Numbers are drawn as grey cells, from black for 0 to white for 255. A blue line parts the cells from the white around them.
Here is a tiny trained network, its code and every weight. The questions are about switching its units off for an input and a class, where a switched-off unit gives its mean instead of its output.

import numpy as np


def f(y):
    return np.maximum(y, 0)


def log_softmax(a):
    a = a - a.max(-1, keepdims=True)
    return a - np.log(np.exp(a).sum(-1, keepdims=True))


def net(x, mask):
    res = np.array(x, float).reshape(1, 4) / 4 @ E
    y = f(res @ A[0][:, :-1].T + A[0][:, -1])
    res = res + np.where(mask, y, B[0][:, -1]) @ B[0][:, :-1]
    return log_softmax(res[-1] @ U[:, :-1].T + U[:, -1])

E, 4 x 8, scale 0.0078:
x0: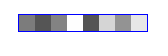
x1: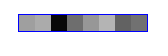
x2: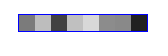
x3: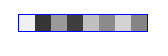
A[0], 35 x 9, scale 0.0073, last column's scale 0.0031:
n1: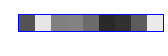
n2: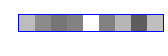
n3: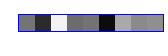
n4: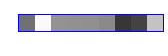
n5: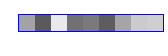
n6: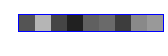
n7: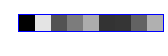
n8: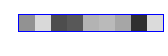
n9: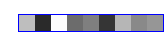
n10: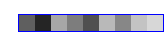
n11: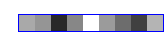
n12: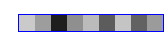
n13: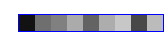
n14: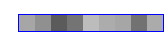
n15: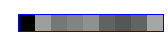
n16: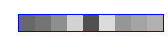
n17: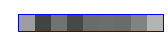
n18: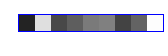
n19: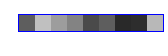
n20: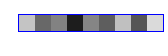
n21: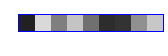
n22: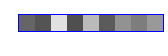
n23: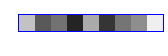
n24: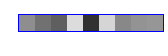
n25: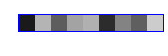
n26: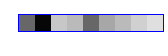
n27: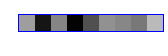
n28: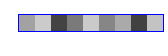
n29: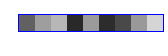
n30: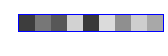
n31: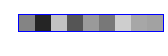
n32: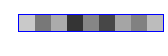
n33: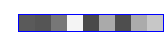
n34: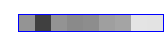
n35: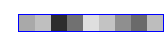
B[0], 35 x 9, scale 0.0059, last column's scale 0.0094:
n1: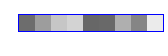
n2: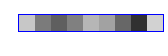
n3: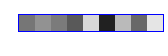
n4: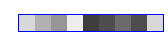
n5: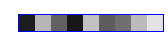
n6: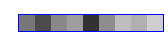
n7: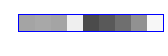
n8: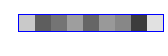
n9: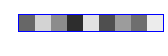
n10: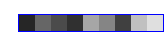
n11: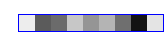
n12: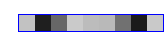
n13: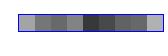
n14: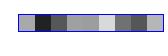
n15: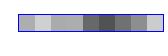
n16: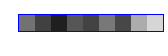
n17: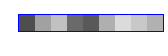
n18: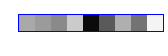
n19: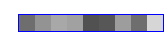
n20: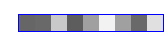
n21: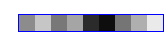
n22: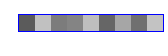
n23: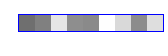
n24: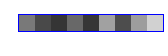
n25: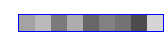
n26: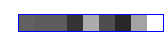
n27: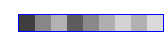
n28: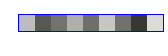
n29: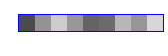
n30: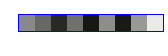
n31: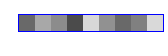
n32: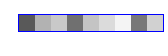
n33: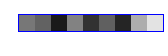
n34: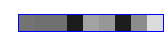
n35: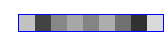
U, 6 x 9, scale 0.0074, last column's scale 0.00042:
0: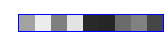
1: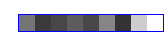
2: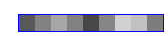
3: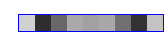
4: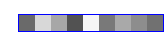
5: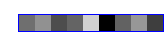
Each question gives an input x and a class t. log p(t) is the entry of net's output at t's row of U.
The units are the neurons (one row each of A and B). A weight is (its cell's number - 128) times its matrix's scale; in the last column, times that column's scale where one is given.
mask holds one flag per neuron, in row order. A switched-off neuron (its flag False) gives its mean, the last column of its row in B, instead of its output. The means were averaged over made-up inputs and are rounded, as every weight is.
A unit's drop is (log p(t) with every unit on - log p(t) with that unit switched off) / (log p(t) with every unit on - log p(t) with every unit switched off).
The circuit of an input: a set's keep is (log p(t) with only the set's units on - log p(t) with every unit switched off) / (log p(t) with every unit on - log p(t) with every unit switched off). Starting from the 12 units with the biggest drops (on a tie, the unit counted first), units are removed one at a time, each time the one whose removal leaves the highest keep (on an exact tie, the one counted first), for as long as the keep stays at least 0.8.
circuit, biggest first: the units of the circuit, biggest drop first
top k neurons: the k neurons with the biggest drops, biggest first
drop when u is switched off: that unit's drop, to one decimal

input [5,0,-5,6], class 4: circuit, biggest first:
[n9 n31]
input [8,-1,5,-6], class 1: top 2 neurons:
[n16 n24]
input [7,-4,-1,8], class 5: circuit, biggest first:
[n26 n9]
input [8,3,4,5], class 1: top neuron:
[n16]
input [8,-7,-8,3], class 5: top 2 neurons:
[n9 n3]
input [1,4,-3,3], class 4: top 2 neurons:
[n33 n30]
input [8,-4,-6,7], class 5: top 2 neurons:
[n9 n3]
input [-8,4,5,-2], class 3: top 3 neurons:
[n11 n12 n28]
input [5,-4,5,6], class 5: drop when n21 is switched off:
-0.1
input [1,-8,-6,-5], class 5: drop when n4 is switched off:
0.0
